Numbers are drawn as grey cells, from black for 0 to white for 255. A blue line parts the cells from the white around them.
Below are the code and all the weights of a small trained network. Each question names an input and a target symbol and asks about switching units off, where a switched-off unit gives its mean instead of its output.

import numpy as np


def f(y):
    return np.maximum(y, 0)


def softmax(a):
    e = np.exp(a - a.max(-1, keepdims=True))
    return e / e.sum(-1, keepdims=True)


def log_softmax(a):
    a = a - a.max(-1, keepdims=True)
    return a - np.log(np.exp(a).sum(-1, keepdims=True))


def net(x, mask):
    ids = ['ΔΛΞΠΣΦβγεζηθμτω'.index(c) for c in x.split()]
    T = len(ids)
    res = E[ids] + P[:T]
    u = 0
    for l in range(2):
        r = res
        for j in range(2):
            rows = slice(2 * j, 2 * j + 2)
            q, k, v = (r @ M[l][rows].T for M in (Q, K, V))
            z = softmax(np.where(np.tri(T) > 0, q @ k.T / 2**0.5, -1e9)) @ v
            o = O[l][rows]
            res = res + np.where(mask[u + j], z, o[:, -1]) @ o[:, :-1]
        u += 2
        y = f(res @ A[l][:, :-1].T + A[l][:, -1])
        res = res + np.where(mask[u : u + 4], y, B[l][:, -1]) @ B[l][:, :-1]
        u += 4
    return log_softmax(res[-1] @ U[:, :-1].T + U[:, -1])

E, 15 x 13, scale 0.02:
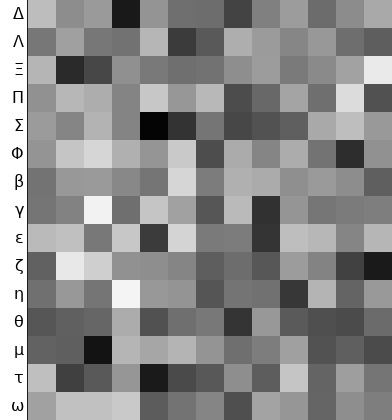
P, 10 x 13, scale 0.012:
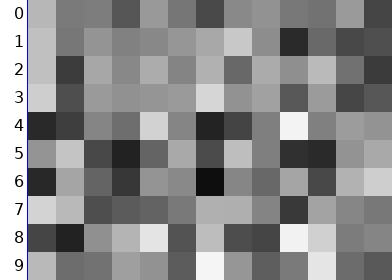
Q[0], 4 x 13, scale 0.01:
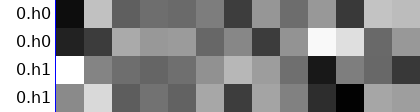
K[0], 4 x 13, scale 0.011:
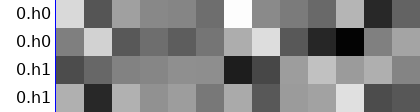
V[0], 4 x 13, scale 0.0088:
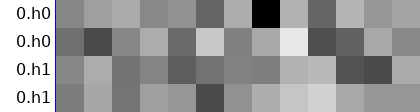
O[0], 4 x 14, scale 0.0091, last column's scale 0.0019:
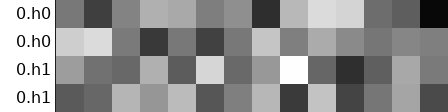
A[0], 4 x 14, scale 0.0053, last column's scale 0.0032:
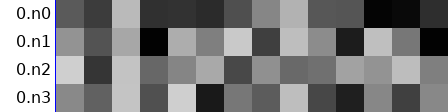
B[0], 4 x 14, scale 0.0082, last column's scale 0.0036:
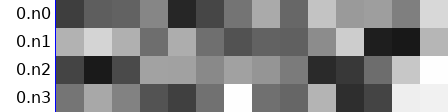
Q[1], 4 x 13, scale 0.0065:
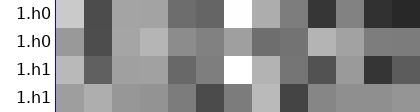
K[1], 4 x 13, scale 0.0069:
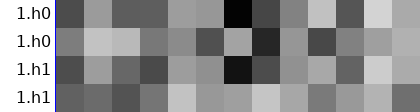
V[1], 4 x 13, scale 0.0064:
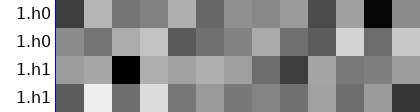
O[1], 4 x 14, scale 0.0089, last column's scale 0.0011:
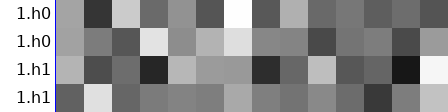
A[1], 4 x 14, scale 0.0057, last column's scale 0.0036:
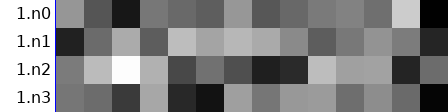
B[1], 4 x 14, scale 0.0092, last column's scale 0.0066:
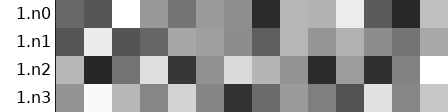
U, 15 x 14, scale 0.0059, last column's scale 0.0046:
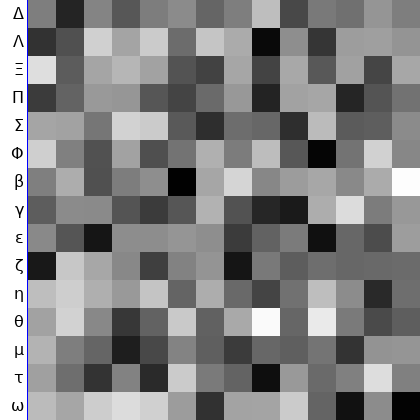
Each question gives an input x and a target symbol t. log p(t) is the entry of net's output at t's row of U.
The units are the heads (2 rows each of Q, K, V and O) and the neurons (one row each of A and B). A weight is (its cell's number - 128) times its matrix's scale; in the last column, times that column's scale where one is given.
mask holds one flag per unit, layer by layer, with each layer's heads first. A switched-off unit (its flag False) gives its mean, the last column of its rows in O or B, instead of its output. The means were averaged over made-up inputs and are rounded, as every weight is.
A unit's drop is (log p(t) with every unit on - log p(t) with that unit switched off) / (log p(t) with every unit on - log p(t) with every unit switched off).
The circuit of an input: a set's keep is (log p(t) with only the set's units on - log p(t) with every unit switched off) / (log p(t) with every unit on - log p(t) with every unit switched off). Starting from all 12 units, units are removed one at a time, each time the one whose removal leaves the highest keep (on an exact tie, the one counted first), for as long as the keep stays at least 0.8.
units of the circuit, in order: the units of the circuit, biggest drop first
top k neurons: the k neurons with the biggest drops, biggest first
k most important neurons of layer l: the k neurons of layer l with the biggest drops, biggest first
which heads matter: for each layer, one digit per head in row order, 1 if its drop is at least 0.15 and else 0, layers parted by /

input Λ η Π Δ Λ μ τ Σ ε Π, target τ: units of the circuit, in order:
1.h0, 0.h0, 0.h1
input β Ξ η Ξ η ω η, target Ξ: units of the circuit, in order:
1.h1, 0.h0, 0.n2
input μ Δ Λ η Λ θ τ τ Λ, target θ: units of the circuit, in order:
0.h1
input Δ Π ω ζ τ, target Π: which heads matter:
11 / 11
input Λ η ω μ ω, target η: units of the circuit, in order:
0.h1, 1.h0
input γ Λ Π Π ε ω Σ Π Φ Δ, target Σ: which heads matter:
10 / 10
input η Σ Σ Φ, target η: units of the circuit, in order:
0.h1, 1.h0
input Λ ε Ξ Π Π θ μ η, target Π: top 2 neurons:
1.n3, 1.n2
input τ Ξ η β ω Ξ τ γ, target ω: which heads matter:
11 / 00
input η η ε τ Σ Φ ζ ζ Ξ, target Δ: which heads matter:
01 / 00
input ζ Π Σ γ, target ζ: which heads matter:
10 / 01
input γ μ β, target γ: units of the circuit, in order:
0.h1, 0.h0
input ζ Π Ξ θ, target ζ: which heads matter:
00 / 00
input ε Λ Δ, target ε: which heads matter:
10 / 11
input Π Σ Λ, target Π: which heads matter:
11 / 10
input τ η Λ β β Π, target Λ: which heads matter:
01 / 00
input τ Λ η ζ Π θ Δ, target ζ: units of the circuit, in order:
0.h0, 1.h1
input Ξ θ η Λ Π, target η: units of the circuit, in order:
0.n1
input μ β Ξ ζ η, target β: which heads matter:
10 / 00
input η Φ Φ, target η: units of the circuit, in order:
1.h0, 0.h1
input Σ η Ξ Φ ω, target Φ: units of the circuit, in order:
1.n0, 1.h0
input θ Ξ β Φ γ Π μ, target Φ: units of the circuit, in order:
0.h1, 0.h0
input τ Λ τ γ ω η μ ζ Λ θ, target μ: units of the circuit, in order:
0.h0, 1.h1, 1.h0
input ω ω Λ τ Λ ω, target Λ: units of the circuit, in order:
0.h1
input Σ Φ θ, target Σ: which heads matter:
11 / 11
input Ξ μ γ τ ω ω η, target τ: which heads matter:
10 / 10
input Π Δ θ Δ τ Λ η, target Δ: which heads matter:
10 / 11
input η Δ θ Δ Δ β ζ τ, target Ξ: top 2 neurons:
1.n3, 0.n3
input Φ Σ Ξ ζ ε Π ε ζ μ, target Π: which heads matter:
11 / 10
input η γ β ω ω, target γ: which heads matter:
11 / 00
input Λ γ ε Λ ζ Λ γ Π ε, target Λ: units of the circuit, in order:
0.h0, 0.h1, 1.h0, 0.n3
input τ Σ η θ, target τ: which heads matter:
10 / 10
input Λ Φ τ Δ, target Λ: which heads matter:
01 / 00
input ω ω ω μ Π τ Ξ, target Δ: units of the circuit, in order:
1.n0
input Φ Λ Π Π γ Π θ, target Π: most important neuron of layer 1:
1.n2
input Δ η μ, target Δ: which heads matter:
00 / 11
